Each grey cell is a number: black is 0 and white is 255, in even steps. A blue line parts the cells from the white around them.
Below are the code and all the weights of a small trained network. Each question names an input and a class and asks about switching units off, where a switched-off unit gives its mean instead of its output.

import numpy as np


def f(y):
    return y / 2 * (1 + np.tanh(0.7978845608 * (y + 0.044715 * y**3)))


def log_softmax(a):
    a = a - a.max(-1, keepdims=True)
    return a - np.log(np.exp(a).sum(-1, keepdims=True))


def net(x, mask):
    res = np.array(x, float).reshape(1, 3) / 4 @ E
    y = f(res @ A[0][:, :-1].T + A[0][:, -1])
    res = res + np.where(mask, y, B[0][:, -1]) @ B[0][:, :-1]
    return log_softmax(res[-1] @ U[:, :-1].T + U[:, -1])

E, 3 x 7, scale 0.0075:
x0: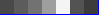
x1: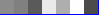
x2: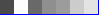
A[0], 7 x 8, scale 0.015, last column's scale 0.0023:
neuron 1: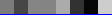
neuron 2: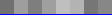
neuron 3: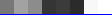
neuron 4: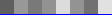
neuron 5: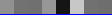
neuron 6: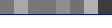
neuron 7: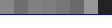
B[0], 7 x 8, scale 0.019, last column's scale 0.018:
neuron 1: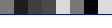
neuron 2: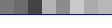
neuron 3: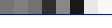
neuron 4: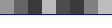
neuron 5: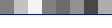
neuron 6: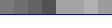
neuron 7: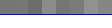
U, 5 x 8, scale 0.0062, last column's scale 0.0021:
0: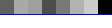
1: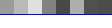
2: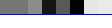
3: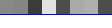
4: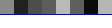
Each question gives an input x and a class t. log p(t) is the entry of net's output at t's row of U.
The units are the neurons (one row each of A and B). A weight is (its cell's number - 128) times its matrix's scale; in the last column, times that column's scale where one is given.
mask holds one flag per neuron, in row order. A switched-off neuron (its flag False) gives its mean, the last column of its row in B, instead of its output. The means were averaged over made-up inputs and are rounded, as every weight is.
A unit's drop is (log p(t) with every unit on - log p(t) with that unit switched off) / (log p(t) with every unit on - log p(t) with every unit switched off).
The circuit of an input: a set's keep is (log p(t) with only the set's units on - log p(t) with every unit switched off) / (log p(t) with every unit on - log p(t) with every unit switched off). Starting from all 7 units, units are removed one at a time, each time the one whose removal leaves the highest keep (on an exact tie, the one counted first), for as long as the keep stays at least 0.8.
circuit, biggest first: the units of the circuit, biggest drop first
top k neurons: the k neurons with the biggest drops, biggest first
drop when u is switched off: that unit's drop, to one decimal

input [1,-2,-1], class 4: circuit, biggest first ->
neuron 3
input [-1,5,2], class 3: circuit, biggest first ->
neuron 1; neuron 3
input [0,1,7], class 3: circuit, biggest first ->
neuron 3; neuron 1
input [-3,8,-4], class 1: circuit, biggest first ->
neuron 5; neuron 1
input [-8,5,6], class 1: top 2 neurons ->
neuron 5; neuron 3
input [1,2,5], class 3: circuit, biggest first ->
neuron 1; neuron 3
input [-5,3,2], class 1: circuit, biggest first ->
neuron 3; neuron 5
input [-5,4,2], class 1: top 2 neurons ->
neuron 3; neuron 5
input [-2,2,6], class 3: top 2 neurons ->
neuron 3; neuron 1
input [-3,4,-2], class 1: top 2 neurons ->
neuron 3; neuron 1
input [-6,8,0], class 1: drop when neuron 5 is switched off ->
0.3
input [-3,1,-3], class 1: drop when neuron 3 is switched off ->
0.6
